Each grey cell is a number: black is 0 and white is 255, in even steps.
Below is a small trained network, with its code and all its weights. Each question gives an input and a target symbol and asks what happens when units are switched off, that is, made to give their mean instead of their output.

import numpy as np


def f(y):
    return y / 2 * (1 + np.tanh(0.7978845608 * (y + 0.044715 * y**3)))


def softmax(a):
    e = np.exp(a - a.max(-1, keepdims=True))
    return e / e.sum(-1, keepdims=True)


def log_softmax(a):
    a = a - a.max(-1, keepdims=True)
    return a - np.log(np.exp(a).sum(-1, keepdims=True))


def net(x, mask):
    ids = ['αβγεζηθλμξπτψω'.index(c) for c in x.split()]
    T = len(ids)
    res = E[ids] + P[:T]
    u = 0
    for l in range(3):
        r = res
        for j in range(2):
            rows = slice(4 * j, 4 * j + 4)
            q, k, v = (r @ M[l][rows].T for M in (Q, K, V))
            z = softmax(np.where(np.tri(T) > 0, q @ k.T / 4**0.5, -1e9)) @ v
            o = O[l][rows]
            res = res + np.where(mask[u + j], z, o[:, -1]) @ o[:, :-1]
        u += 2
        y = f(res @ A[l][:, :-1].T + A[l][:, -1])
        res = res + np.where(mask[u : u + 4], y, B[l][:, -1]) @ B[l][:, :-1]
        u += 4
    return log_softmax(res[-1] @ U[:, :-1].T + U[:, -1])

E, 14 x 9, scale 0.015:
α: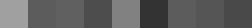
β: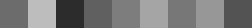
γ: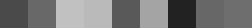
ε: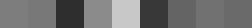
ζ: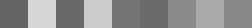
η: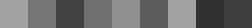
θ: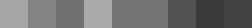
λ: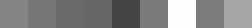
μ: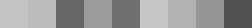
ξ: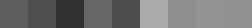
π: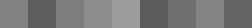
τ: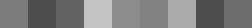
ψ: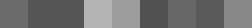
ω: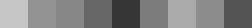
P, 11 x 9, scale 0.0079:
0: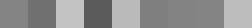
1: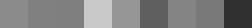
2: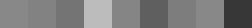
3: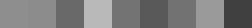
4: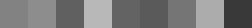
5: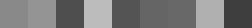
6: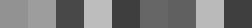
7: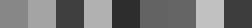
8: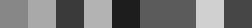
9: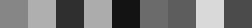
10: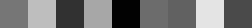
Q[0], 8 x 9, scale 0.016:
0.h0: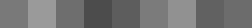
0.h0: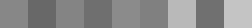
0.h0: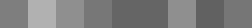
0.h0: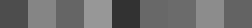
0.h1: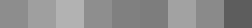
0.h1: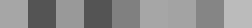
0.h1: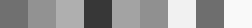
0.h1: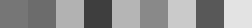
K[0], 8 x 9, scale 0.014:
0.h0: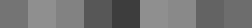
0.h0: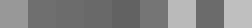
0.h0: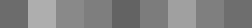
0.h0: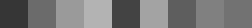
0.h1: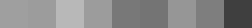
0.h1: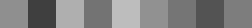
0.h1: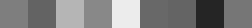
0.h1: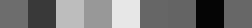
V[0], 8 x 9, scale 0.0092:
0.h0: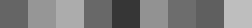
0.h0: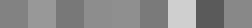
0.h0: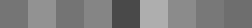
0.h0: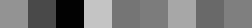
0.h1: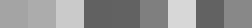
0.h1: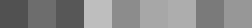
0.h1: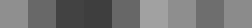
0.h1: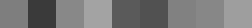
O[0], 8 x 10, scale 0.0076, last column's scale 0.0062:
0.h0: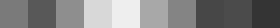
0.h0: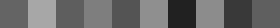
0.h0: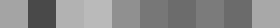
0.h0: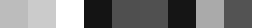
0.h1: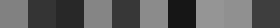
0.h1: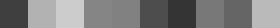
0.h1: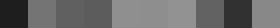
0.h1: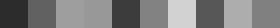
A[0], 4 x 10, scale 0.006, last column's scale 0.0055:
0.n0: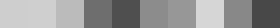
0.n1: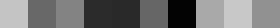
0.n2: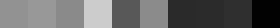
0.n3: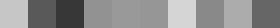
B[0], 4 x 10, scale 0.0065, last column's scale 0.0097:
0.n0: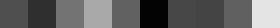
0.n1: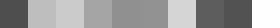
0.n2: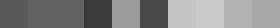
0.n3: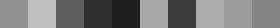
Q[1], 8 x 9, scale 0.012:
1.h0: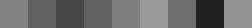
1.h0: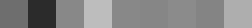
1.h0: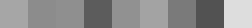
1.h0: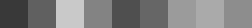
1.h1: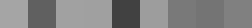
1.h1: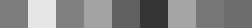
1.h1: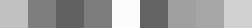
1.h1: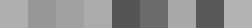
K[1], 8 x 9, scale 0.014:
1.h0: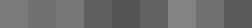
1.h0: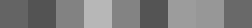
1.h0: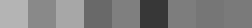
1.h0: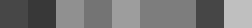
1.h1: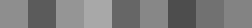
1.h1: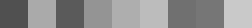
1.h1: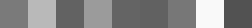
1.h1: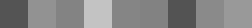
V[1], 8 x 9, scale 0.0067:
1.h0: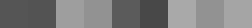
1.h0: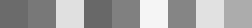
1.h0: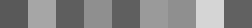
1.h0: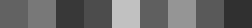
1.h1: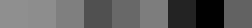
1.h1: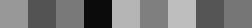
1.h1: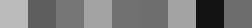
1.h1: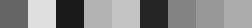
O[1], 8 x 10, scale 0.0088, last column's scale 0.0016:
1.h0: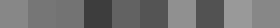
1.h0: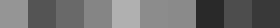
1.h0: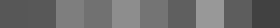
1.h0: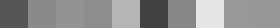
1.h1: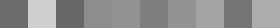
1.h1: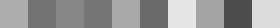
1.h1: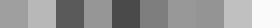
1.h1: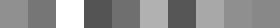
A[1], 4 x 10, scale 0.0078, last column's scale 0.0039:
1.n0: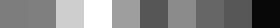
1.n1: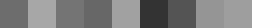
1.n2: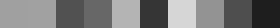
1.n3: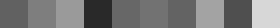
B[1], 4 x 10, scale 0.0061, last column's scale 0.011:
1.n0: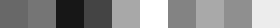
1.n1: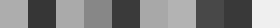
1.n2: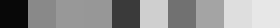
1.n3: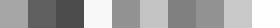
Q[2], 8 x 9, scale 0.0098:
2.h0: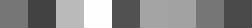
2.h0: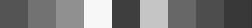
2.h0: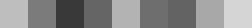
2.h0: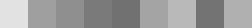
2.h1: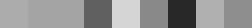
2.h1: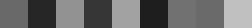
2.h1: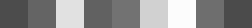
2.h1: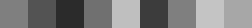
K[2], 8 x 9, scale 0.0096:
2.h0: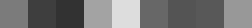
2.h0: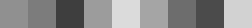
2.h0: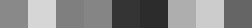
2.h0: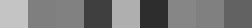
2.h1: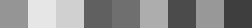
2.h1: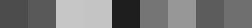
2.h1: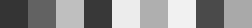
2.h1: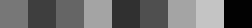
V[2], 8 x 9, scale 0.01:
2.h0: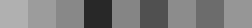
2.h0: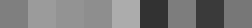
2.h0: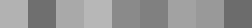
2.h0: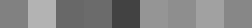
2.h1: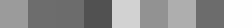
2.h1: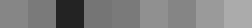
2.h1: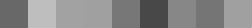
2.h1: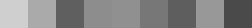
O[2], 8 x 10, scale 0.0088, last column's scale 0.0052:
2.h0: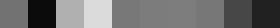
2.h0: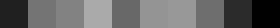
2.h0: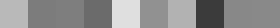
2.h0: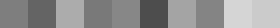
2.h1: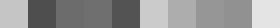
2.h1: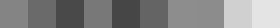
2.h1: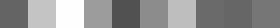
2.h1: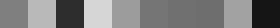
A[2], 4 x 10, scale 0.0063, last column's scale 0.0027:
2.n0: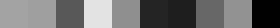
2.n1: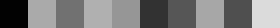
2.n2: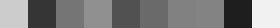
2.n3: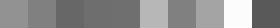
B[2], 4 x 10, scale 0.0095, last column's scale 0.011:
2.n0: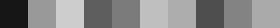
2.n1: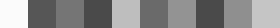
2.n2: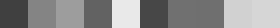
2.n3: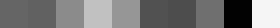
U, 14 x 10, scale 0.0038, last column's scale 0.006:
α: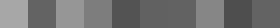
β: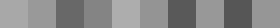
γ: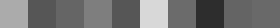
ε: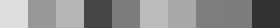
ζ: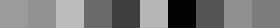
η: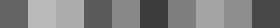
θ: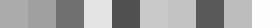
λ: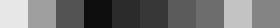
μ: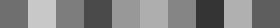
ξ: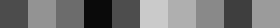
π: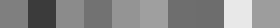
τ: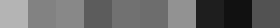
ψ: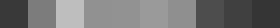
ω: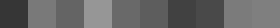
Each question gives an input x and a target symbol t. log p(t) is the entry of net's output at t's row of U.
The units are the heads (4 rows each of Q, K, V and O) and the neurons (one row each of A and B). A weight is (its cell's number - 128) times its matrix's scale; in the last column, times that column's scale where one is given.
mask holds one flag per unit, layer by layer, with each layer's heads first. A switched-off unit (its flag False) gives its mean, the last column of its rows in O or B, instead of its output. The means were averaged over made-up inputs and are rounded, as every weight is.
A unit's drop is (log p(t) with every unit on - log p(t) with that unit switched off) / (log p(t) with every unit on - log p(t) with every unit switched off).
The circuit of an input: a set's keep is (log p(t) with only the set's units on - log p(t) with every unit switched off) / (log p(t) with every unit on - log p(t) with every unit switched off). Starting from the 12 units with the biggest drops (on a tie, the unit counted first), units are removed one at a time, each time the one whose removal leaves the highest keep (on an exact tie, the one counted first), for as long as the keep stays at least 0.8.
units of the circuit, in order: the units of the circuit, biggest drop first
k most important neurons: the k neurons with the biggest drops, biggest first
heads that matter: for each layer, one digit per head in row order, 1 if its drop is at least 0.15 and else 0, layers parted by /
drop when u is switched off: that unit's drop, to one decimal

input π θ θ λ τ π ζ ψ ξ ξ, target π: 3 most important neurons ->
(2.n2; 0.n1; 0.n0)
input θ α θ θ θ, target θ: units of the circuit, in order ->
(2.h1; 1.h1; 0.h1; 1.h0)
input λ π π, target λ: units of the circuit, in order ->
(0.h1; 2.h0)
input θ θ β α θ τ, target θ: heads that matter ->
11 / 11 / 11
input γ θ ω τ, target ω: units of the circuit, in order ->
(0.h1; 2.h1; 2.n3; 1.h1)
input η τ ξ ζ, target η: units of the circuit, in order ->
(0.h0; 1.h0; 2.h1)
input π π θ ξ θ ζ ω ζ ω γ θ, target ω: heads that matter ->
11 / 01 / 01
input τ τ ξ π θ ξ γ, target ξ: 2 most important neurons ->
(1.n0; 1.n3)
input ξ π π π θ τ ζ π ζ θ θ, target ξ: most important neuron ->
(1.n0)
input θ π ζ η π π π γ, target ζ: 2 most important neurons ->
(0.n1; 0.n0)
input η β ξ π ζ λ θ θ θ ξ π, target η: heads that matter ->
10 / 11 / 11
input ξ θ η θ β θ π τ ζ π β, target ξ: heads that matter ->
01 / 11 / 11
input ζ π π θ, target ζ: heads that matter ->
11 / 01 / 00
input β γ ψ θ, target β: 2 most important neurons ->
(0.n0; 2.n3)
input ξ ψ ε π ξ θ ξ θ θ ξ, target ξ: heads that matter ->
01 / 11 / 11
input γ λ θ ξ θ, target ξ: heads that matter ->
11 / 10 / 11
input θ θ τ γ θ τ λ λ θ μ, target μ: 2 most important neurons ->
(2.n0; 1.n0)
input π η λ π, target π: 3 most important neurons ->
(2.n2; 0.n1; 1.n2)
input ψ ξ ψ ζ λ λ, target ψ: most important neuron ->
(1.n0)
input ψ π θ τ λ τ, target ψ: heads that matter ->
11 / 10 / 11
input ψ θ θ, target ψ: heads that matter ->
01 / 10 / 11
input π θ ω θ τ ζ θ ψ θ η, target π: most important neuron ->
(2.n2)
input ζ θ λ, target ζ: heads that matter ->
10 / 01 / 00
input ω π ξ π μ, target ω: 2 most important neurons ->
(2.n3; 0.n3)
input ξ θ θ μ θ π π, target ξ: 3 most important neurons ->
(0.n1; 1.n0; 1.n2)
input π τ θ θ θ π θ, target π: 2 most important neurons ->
(2.n2; 0.n0)
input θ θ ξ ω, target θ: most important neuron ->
(0.n1)
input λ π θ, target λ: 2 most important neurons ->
(2.n1; 1.n0)
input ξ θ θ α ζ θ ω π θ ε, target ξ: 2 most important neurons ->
(0.n1; 1.n2)
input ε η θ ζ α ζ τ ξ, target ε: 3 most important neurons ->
(1.n0; 1.n2; 1.n3)
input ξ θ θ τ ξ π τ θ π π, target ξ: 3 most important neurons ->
(1.n0; 1.n2; 0.n0)
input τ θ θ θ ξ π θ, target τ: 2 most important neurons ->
(2.n1; 1.n0)
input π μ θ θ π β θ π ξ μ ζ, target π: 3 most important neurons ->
(2.n2; 0.n0; 0.n1)
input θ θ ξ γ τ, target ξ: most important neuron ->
(1.n3)
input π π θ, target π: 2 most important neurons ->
(2.n2; 0.n0)
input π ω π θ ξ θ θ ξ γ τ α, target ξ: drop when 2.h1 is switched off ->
0.2
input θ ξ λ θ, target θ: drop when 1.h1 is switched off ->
0.3
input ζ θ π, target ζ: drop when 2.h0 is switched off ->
0.0
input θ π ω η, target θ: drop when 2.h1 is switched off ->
0.4
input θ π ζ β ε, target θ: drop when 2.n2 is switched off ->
0.1
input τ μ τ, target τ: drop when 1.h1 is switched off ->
0.3
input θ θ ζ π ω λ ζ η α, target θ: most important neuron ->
(0.n1)
